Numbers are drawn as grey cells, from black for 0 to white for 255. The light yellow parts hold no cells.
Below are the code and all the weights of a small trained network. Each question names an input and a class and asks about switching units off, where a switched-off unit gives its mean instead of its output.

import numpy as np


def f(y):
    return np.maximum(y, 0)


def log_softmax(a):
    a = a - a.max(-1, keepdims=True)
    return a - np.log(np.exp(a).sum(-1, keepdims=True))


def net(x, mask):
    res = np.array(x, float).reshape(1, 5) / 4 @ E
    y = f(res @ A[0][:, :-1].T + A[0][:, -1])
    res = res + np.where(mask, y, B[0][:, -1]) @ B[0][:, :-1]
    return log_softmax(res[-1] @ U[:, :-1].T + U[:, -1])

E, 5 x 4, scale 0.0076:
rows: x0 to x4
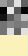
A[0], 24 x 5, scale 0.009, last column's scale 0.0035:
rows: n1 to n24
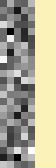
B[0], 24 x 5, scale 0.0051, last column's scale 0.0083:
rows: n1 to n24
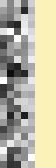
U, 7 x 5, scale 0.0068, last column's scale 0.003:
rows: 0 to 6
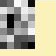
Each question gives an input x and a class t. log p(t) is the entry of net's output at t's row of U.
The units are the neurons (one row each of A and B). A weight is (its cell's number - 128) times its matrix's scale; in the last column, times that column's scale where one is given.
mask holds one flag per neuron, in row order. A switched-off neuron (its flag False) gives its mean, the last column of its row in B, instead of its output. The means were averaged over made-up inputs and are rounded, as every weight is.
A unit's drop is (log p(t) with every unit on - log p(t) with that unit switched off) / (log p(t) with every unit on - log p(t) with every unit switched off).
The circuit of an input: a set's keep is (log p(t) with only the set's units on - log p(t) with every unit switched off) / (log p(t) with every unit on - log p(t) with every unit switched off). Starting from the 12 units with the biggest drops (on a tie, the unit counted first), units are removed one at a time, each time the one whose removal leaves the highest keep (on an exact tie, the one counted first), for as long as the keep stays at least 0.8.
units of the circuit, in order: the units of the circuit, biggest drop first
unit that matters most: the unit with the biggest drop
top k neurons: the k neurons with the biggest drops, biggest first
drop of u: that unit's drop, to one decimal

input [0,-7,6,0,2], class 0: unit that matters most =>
n20
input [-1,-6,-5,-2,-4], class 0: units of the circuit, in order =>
[n9 n20 n7]
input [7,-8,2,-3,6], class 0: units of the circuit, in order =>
[n9 n7]
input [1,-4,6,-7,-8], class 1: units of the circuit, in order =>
[n5 n21]
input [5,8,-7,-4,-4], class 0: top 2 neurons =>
[n6 n13]
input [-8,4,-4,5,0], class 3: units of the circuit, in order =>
[n17 n5]
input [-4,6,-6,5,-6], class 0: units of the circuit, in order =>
[n6 n13]
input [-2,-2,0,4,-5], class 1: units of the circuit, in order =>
[n5 n21 n11]
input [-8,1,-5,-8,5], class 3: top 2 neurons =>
[n17 n5]
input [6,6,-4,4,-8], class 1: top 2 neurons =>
[n5 n16]
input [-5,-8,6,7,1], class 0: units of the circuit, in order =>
[n20 n9]
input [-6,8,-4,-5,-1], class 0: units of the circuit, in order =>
[n6 n13]
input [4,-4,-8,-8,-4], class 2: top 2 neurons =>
[n4 n11]
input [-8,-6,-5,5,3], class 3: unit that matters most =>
n17
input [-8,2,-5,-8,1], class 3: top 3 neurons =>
[n17 n5 n2]
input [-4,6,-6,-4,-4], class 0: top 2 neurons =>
[n6 n13]
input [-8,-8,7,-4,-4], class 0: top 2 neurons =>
[n20 n9]
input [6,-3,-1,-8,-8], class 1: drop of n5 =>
0.5
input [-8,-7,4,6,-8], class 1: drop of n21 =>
0.3
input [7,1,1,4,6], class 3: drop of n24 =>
0.0
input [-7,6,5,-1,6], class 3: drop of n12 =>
0.2
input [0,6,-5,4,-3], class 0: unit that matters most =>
n6
